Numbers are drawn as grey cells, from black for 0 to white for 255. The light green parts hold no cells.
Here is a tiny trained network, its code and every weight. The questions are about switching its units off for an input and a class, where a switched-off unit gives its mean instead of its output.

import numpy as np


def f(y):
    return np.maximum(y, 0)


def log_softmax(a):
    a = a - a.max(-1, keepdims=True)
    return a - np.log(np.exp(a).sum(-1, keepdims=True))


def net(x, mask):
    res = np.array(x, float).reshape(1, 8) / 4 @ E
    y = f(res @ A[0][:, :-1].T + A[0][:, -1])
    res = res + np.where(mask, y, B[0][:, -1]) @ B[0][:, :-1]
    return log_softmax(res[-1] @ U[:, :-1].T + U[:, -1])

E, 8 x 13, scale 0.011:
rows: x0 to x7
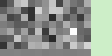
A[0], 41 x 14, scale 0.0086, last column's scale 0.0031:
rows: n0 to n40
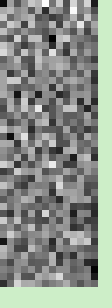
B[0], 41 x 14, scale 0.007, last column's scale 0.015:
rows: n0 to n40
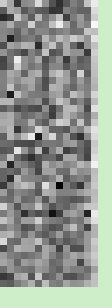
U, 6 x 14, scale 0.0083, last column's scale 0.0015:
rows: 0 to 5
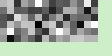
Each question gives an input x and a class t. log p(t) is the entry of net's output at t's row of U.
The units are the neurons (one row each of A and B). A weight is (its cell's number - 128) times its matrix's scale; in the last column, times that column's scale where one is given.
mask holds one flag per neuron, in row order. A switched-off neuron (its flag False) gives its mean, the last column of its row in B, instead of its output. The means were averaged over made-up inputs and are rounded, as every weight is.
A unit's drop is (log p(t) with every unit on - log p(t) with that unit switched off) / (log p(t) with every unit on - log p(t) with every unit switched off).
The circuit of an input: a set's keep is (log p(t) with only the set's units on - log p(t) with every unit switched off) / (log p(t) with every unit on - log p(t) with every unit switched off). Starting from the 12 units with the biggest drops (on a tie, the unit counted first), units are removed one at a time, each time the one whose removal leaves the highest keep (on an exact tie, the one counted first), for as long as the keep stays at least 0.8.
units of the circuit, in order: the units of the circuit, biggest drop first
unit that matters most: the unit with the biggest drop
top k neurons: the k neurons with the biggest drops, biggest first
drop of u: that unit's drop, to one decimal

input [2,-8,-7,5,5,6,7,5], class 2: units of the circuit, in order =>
(n21)
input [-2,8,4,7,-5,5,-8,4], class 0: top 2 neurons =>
(n18; n29)
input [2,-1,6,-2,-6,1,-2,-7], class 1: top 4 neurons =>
(n30; n3; n22; n32)
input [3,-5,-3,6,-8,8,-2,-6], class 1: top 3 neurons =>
(n30; n22; n23)
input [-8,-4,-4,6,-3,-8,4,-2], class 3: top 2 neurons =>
(n26; n35)
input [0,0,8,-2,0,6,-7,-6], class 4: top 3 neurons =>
(n17; n10; n0)
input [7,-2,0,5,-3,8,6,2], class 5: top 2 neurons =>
(n5; n26)
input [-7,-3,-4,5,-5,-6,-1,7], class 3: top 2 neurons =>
(n26; n35)
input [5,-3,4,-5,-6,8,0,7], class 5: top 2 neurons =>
(n5; n40)
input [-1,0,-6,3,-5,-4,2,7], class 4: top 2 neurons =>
(n3; n15)
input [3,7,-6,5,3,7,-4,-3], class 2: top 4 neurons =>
(n8; n9; n39; n23)
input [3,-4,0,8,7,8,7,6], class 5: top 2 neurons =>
(n15; n5)
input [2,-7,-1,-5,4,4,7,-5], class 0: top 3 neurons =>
(n0; n34; n8)
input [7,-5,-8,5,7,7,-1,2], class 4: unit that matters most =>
n3
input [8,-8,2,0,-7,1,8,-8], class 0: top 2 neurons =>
(n0; n34)
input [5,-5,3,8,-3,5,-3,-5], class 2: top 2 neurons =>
(n21; n2)
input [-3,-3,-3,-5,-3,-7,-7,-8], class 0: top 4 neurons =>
(n31; n18; n5; n29)
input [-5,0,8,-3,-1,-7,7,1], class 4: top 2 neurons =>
(n17; n12)
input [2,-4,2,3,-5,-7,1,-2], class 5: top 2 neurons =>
(n13; n23)
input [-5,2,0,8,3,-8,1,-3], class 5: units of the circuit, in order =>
(n23)
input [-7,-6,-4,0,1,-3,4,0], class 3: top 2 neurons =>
(n26; n35)
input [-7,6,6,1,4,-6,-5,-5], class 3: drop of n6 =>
0.9
